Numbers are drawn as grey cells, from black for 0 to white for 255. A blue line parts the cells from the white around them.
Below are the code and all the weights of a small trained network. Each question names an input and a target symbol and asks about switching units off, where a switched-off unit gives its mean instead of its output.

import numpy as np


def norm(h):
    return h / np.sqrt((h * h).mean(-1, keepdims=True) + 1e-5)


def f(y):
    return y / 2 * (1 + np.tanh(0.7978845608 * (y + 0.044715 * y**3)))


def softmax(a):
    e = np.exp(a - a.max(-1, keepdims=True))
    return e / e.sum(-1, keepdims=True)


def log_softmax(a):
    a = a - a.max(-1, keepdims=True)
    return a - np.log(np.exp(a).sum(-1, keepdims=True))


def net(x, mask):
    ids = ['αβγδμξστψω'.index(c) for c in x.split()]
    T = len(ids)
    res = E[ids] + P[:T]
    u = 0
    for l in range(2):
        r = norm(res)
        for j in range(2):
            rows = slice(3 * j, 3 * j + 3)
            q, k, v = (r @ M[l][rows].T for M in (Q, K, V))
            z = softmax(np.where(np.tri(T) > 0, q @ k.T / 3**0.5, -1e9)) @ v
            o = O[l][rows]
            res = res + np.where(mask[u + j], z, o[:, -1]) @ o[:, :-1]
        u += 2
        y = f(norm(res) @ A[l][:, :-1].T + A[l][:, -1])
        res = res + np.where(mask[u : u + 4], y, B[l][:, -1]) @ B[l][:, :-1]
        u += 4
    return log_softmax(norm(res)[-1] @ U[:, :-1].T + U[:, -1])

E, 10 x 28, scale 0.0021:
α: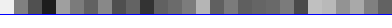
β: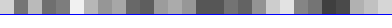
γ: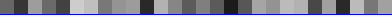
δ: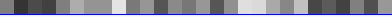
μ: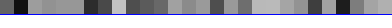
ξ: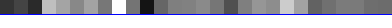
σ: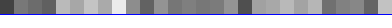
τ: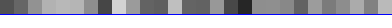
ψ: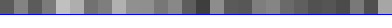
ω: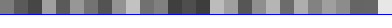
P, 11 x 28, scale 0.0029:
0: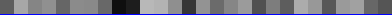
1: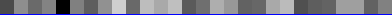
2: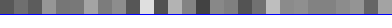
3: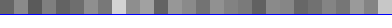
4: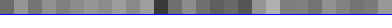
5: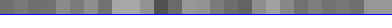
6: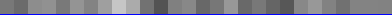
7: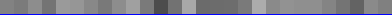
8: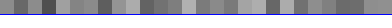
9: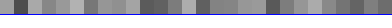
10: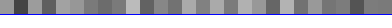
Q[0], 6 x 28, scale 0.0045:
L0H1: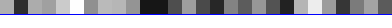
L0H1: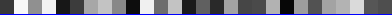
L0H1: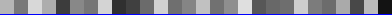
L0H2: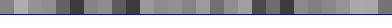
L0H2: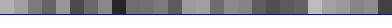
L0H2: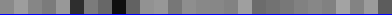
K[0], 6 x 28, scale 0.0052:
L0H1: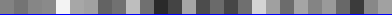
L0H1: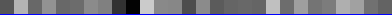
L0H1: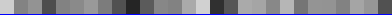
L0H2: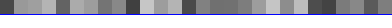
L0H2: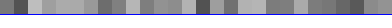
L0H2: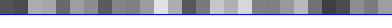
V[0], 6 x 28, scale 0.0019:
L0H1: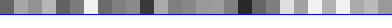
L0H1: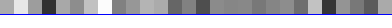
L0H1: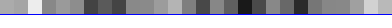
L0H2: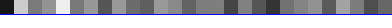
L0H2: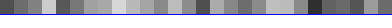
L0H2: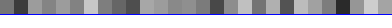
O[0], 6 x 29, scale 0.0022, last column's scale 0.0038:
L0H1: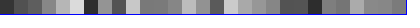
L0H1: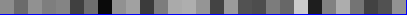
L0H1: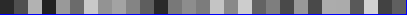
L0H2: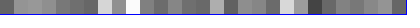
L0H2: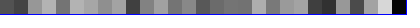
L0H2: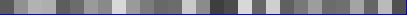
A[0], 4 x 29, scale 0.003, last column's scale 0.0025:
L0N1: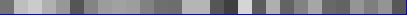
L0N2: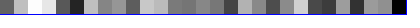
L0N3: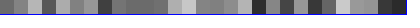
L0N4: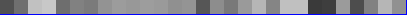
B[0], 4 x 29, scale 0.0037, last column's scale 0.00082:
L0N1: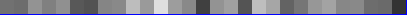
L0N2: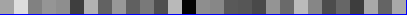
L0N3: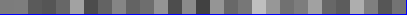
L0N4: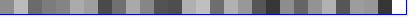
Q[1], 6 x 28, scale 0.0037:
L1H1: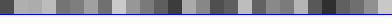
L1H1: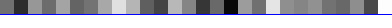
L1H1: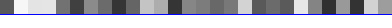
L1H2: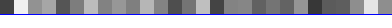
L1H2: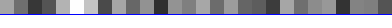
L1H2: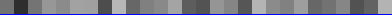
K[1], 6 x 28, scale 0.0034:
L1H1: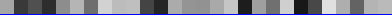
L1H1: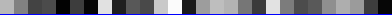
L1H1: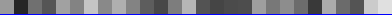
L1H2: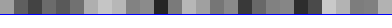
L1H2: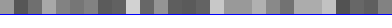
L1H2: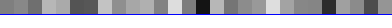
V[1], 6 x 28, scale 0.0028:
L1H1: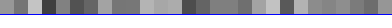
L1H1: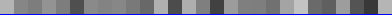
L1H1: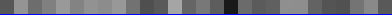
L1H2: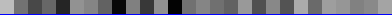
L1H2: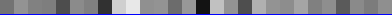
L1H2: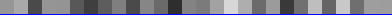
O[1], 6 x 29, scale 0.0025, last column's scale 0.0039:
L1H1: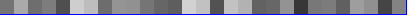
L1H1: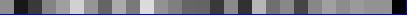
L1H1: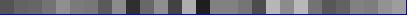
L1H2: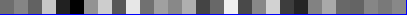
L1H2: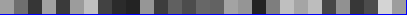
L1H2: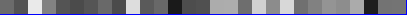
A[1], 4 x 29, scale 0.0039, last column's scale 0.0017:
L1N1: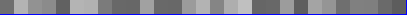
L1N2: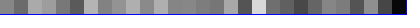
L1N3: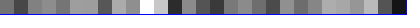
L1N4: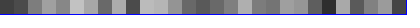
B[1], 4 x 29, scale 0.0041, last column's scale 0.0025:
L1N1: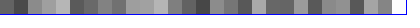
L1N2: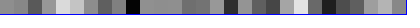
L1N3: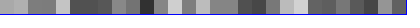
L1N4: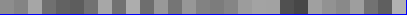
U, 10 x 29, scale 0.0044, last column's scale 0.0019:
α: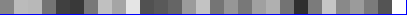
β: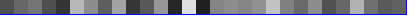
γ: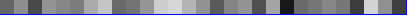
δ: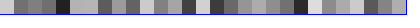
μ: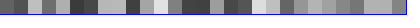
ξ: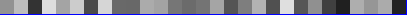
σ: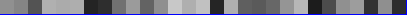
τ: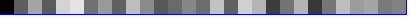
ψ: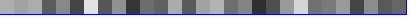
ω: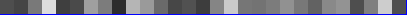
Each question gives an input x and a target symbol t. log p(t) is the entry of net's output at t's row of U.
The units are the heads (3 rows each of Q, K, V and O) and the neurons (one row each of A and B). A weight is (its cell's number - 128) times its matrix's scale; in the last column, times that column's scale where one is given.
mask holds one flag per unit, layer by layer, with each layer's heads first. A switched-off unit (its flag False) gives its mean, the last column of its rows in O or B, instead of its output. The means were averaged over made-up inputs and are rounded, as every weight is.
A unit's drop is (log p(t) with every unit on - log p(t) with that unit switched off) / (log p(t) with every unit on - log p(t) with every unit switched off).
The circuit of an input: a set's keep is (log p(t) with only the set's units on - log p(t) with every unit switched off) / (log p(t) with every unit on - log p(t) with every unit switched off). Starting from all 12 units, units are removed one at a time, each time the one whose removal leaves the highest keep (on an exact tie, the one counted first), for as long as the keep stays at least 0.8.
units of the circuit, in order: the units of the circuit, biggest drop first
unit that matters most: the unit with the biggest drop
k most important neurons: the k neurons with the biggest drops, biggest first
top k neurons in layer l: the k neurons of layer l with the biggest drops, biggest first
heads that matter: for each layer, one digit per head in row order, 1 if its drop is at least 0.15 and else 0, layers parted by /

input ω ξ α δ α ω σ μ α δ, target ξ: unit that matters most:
L1N2
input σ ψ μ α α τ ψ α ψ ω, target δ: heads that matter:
11 / 10
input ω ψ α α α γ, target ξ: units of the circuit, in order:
[L1N2, L1H2, L1H1]
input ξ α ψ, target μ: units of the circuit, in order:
[L0H2, L1H1, L0N4]
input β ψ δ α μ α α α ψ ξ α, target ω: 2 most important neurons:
[L0N3, L1N1]
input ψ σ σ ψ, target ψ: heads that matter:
11 / 00
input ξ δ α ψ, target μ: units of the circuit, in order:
[L1H1, L0N4, L0H2]
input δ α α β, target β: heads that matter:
11 / 00
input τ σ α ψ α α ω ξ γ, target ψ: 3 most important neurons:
[L0N4, L0N3, L1N4]
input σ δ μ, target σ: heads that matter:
11 / 10
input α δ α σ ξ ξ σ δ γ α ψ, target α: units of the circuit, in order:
[L0H2, L1N2]
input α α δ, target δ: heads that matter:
11 / 00
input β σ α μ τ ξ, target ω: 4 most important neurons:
[L0N1, L0N3, L1N1, L0N4]
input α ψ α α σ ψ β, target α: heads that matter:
01 / 11
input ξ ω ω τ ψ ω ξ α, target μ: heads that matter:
11 / 10
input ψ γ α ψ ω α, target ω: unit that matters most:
L1H2
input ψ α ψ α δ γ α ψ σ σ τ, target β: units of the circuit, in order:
[L1H1, L0H2]
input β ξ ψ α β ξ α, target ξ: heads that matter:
11 / 00
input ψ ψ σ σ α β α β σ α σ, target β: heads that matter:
11 / 10
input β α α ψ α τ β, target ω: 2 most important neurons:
[L0N3, L1N1]
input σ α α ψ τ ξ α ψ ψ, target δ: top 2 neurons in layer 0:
[L0N4, L0N1]
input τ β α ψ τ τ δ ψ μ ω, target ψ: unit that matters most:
L0H2
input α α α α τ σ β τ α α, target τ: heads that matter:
10 / 00
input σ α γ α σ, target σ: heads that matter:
10 / 00
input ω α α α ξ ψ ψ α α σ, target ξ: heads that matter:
00 / 11
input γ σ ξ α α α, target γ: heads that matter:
00 / 01
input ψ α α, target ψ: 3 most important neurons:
[L0N1, L0N4, L1N4]
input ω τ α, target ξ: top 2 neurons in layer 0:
[L0N3, L0N4]
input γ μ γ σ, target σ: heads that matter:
11 / 00
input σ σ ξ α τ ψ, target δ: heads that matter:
10 / 10
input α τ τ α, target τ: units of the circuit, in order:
[L0H2, L0H1]
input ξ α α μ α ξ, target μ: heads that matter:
11 / 10
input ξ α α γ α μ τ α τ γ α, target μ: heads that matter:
11 / 10
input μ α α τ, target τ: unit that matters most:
L0H1
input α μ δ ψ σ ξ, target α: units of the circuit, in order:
[L0H2]
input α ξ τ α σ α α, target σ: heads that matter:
10 / 00
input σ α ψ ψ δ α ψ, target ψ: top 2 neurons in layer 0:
[L0N1, L0N3]
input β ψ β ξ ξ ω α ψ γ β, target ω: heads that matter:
11 / 11
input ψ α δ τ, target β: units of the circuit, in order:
[L0H2, L1H1, L0N2]
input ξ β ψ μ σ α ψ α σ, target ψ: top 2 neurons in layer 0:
[L0N1, L0N3]
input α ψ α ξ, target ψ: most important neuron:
[L0N4]
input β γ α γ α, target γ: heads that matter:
01 / 01
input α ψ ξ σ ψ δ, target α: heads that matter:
01 / 00
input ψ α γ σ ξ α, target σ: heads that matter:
11 / 00
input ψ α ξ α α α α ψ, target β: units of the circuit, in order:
[L0H2, L1H1]
